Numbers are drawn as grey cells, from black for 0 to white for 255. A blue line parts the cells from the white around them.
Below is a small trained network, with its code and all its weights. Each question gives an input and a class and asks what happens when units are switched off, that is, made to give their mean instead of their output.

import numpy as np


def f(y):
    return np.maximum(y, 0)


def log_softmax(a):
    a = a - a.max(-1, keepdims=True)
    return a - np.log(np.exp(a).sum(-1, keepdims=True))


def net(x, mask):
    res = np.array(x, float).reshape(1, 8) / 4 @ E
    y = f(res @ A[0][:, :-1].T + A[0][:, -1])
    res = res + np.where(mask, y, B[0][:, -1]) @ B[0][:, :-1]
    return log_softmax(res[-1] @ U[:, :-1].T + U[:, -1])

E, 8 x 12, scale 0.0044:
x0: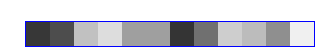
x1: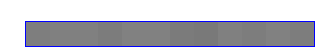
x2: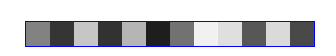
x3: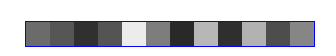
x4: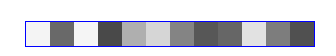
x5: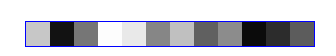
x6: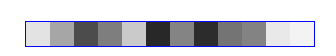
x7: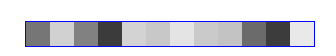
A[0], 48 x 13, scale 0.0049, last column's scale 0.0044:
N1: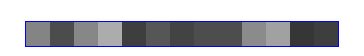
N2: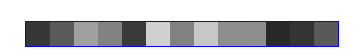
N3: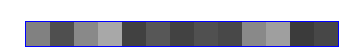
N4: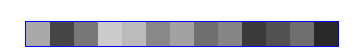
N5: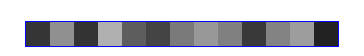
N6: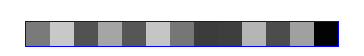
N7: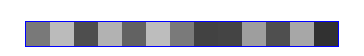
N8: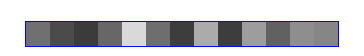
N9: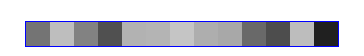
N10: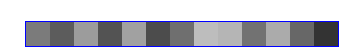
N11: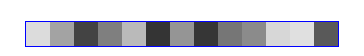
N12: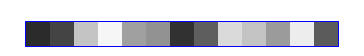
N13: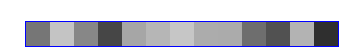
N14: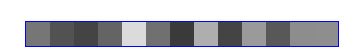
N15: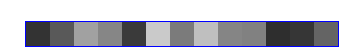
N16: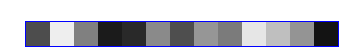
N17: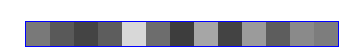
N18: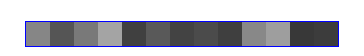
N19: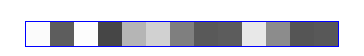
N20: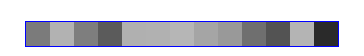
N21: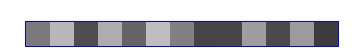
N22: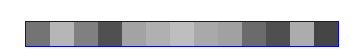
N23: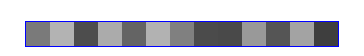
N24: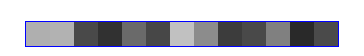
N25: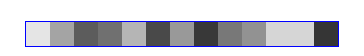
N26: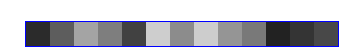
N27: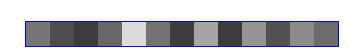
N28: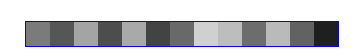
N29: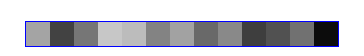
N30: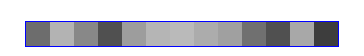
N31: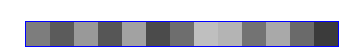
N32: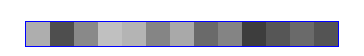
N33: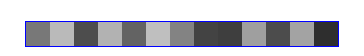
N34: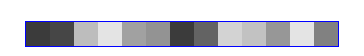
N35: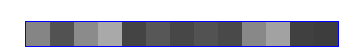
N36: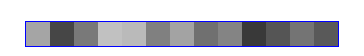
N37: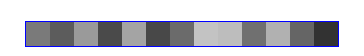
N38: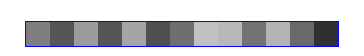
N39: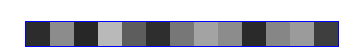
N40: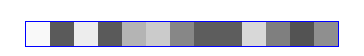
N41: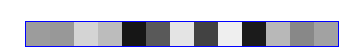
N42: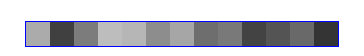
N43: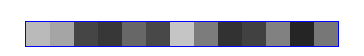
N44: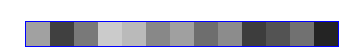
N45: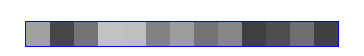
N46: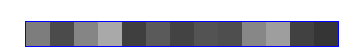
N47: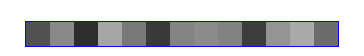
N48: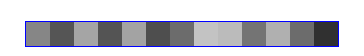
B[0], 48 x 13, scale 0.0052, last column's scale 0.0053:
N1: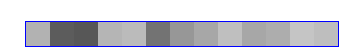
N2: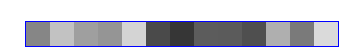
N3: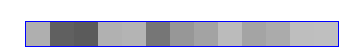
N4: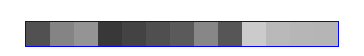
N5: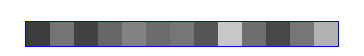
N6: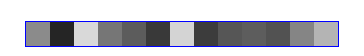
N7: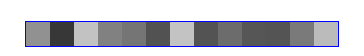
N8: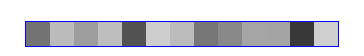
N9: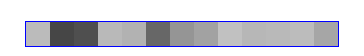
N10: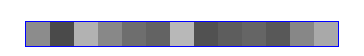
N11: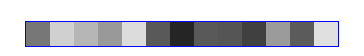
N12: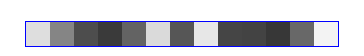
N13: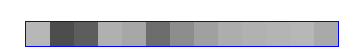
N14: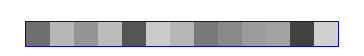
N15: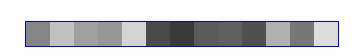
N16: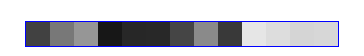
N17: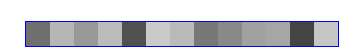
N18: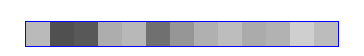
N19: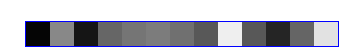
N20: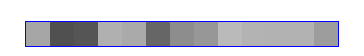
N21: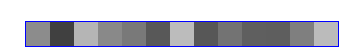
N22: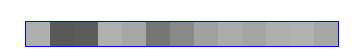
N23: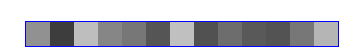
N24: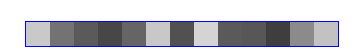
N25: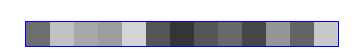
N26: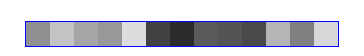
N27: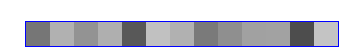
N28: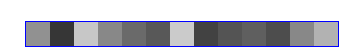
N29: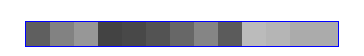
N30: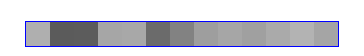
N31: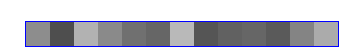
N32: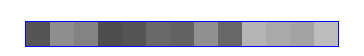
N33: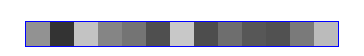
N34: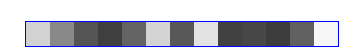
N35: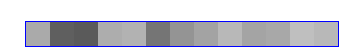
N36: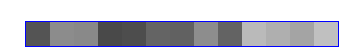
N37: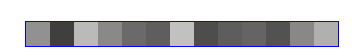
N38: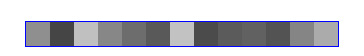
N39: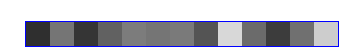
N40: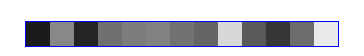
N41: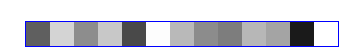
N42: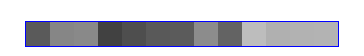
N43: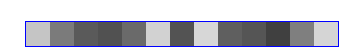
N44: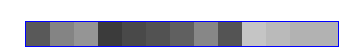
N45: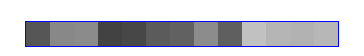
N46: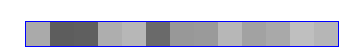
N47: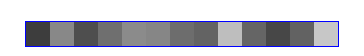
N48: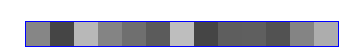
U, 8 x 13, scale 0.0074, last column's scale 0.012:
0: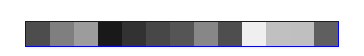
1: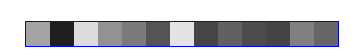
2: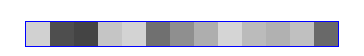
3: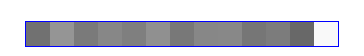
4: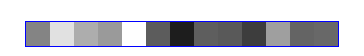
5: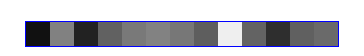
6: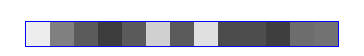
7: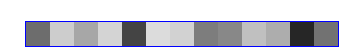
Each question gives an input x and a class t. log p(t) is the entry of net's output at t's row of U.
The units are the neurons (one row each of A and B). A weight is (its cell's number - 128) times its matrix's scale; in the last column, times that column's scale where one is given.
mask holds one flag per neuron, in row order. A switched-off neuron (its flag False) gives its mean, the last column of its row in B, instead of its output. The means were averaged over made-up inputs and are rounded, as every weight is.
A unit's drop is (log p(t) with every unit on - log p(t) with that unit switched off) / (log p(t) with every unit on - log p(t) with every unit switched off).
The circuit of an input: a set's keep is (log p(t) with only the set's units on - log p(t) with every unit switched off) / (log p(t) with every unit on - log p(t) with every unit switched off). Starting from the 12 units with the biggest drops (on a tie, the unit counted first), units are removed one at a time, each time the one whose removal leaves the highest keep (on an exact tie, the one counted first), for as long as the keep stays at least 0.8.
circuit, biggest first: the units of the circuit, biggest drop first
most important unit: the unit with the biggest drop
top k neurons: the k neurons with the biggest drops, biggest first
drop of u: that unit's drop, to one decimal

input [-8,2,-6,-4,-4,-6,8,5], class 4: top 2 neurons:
[N11, N25]
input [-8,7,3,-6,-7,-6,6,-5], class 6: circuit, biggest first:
[N43]
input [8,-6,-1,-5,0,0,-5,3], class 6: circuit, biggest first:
[N12, N34]
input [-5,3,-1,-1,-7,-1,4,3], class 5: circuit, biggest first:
[N39, N47]
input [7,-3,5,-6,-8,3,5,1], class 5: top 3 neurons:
[N39, N47, N5]
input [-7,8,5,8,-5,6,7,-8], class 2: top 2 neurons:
[N18, N1]
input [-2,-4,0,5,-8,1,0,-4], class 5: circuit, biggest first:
[N39, N5]
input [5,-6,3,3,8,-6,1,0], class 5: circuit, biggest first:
[N19, N40]
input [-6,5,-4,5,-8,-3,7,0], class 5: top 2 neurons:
[N39, N47]
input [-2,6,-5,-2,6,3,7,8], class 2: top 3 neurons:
[N9, N13, N20]
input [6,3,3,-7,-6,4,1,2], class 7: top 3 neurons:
[N41, N19, N40]
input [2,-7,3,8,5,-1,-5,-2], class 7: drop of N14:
0.2
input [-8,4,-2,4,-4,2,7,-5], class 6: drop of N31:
0.0
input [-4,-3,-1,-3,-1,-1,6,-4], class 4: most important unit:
N11
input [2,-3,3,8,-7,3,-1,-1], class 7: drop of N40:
0.1
